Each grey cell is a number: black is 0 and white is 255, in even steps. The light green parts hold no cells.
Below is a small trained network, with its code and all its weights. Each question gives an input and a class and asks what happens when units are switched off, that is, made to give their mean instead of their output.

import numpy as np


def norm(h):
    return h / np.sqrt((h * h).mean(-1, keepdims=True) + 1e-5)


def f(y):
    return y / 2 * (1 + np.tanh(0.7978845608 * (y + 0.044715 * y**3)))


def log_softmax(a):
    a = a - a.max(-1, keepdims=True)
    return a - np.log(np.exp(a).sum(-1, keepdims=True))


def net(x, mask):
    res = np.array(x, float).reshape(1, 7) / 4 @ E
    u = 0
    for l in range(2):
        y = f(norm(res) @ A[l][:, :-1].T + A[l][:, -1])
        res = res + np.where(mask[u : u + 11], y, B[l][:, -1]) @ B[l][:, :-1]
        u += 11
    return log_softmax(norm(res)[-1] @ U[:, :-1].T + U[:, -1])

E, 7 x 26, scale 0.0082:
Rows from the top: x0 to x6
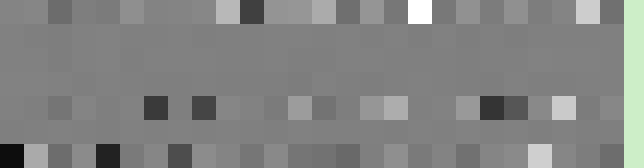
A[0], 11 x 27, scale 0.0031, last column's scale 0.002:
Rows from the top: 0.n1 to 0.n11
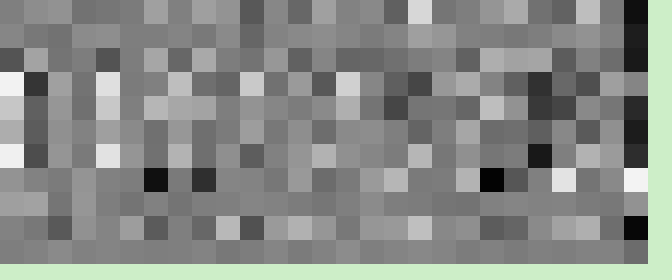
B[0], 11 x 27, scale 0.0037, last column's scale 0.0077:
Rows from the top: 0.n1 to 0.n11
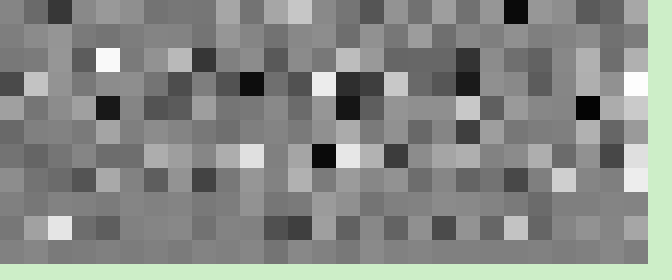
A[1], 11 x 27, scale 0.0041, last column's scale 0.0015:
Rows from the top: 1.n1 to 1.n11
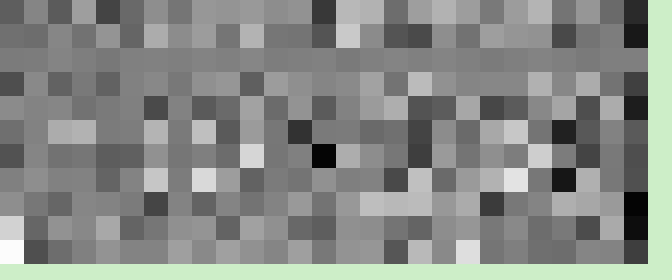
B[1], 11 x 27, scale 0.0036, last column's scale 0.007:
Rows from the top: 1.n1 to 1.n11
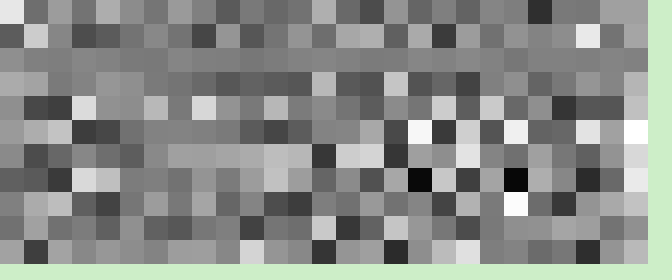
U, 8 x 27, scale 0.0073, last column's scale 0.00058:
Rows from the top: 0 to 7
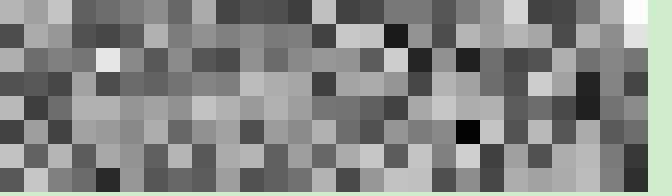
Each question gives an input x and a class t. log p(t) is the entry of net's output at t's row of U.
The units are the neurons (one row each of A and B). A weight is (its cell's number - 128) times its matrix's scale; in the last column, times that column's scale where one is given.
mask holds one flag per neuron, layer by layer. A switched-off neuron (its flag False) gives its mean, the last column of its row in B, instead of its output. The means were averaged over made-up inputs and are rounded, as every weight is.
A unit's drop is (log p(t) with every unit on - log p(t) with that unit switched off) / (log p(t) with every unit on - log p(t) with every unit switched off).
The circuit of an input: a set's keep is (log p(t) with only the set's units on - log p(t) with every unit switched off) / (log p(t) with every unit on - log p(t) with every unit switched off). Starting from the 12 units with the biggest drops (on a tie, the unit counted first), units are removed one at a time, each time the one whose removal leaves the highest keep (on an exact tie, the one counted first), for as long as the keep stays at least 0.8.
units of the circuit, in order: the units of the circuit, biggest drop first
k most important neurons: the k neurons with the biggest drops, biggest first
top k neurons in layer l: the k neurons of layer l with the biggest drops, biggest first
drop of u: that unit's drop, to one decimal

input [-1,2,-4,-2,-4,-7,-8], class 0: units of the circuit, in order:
(0.n4)
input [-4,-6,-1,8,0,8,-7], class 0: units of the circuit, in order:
(0.n4; 1.n8)
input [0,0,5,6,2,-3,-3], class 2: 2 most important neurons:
(0.n4; 1.n6)
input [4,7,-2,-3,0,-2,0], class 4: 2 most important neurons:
(0.n4; 0.n8)
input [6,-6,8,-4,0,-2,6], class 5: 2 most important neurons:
(1.n6; 0.n8)
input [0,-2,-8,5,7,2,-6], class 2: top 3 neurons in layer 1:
(1.n6; 1.n7; 1.n5)
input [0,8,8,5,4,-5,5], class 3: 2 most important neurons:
(0.n4; 1.n6)
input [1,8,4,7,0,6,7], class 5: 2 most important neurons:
(1.n6; 0.n7)
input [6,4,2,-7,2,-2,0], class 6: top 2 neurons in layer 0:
(0.n4; 0.n7)
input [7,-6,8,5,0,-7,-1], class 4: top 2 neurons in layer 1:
(1.n8; 1.n6)
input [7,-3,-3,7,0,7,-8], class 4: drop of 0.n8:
0.2
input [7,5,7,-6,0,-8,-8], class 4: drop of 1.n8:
0.2
